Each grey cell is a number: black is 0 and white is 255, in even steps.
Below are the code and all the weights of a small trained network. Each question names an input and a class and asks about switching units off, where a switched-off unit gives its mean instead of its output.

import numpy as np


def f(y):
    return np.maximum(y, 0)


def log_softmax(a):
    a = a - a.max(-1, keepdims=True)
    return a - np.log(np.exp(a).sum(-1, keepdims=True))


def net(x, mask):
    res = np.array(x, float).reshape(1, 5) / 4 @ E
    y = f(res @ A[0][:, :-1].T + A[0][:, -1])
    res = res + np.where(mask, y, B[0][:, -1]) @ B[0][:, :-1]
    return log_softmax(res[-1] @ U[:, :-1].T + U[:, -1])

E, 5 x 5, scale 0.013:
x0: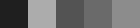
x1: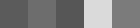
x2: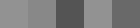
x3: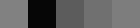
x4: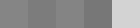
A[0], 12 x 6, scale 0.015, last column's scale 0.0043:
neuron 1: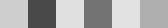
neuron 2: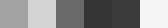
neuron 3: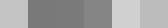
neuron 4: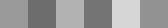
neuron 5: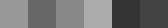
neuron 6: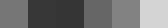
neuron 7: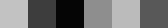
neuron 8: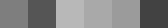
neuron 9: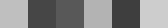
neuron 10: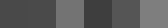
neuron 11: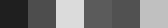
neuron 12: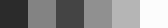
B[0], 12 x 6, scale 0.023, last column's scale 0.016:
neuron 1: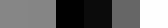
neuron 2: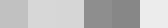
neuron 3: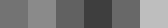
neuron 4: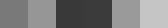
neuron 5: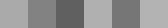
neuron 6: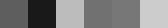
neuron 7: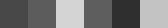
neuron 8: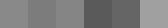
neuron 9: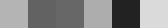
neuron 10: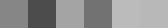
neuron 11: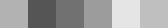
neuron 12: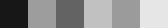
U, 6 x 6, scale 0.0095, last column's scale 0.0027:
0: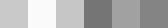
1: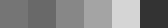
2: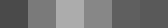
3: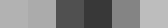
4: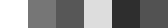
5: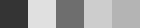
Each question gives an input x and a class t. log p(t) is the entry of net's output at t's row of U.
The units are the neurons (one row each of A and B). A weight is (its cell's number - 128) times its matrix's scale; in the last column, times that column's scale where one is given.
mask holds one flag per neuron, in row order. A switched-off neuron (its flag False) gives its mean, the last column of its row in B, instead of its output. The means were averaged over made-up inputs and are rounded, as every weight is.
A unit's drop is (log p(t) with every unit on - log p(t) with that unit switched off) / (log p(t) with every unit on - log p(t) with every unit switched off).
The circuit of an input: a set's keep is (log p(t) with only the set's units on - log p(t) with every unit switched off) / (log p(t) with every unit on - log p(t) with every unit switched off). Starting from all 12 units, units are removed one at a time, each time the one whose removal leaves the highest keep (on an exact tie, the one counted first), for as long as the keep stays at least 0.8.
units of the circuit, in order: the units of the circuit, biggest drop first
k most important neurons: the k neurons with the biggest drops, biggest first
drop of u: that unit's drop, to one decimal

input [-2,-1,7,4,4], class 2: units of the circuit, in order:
[neuron 7]
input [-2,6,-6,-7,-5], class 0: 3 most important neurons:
[neuron 9; neuron 12; neuron 1]
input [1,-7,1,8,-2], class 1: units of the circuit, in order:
[neuron 11; neuron 10]
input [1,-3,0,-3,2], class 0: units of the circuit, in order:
[neuron 1; neuron 2]
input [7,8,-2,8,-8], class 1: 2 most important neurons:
[neuron 11; neuron 10]
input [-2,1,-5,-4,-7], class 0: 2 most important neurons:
[neuron 9; neuron 2]
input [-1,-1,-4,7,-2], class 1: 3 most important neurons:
[neuron 11; neuron 10; neuron 6]
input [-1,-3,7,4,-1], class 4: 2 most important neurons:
[neuron 9; neuron 12]
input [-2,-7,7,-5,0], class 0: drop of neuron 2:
0.1
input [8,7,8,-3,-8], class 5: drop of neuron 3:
0.0
